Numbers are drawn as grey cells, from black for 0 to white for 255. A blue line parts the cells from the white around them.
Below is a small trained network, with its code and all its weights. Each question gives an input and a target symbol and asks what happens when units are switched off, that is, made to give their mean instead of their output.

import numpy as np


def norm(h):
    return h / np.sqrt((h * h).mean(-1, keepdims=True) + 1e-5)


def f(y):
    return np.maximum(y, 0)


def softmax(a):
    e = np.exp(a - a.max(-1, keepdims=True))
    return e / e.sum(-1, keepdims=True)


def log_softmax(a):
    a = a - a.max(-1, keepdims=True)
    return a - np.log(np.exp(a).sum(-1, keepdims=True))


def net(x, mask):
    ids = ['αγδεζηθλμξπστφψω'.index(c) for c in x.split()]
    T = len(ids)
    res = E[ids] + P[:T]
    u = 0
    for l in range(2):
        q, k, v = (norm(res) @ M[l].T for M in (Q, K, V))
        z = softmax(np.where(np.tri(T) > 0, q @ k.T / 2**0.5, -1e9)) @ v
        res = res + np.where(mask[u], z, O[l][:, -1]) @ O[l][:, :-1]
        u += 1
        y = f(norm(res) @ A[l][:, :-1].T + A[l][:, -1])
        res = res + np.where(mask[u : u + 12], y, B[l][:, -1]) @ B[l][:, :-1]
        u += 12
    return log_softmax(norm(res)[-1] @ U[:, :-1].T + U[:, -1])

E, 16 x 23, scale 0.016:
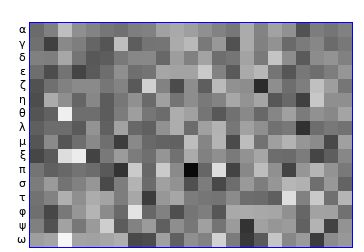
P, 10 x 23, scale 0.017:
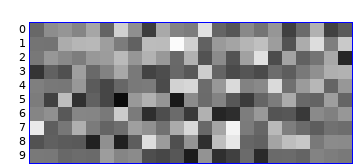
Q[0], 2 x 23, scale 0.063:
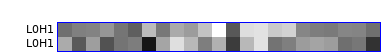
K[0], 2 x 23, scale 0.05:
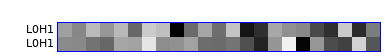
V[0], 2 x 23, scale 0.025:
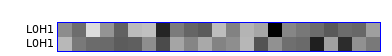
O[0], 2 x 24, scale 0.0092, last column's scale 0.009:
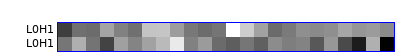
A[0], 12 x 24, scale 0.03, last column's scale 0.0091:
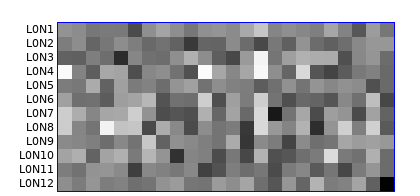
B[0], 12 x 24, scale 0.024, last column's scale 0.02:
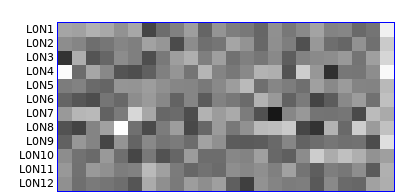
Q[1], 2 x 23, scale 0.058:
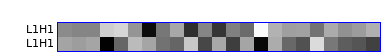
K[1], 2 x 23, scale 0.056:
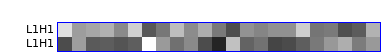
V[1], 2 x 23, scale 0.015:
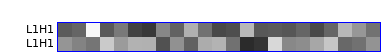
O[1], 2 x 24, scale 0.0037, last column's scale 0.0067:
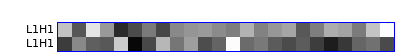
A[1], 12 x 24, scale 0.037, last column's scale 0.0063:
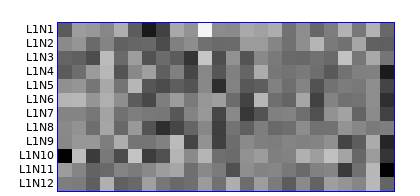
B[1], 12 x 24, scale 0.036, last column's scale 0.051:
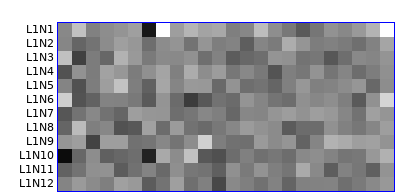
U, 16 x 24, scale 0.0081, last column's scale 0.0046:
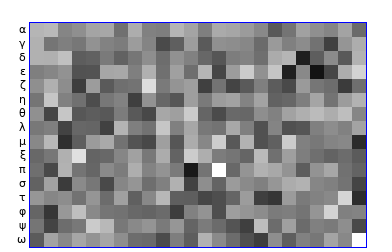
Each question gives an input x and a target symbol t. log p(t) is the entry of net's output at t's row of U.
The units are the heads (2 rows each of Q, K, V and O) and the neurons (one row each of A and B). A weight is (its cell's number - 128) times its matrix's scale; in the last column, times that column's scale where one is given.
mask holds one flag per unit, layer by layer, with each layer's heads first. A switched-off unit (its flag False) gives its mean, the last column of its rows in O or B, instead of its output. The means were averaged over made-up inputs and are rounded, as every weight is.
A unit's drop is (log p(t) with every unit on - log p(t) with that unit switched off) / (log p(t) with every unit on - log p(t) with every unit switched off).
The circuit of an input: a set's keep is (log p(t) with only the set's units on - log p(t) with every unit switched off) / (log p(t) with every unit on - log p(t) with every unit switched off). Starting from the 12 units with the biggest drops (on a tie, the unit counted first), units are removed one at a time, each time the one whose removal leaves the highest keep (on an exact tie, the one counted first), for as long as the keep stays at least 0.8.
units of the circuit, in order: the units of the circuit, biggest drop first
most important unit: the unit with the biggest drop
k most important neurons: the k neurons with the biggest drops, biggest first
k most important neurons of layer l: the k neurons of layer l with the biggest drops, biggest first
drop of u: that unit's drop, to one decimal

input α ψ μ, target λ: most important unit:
L0N12
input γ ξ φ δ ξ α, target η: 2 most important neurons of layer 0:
[L0N4, L0N8]
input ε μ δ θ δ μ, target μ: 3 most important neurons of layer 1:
[L1N1, L1N6, L1N10]
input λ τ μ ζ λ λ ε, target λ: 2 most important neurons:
[L0N6, L1N1]
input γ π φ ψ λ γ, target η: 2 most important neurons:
[L1N8, L1N1]
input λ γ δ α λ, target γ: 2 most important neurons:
[L1N6, L0N4]
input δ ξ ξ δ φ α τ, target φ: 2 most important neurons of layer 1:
[L1N1, L1N5]
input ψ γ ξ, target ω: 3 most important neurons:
[L1N12, L1N1, L0N12]
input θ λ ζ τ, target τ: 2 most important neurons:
[L0N10, L1N3]
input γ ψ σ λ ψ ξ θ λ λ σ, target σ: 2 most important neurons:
[L0N10, L1N1]
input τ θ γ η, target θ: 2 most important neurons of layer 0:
[L0N9, L0N4]
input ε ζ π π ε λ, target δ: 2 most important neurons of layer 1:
[L1N1, L1N11]
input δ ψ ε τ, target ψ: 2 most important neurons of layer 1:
[L1N3, L1N1]
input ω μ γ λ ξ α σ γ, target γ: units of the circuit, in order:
[L1N6]
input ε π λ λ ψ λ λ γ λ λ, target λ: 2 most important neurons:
[L0N6, L1N1]
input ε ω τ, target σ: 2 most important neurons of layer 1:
[L1N9, L1N1]
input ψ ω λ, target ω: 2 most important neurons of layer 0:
[L0N12, L0N4]
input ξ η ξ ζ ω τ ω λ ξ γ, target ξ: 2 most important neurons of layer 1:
[L1N6, L1N1]
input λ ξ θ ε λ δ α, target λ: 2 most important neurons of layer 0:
[L0N6, L0N9]
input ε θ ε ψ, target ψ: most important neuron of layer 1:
[L1N1]
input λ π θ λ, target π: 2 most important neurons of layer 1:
[L1N1, L1N5]
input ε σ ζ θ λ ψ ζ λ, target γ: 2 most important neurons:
[L1N6, L0N6]
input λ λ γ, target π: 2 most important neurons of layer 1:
[L1N1, L1N6]
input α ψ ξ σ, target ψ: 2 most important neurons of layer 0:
[L0N1, L0N7]
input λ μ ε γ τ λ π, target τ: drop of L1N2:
-0.1
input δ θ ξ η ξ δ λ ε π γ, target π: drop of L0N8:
0.1
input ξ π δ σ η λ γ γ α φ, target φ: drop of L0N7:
0.0
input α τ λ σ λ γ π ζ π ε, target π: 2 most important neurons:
[L1N1, L0N4]
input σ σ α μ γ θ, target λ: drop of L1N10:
0.2
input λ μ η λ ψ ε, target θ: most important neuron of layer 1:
[L1N1]
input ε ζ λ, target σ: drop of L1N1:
0.4
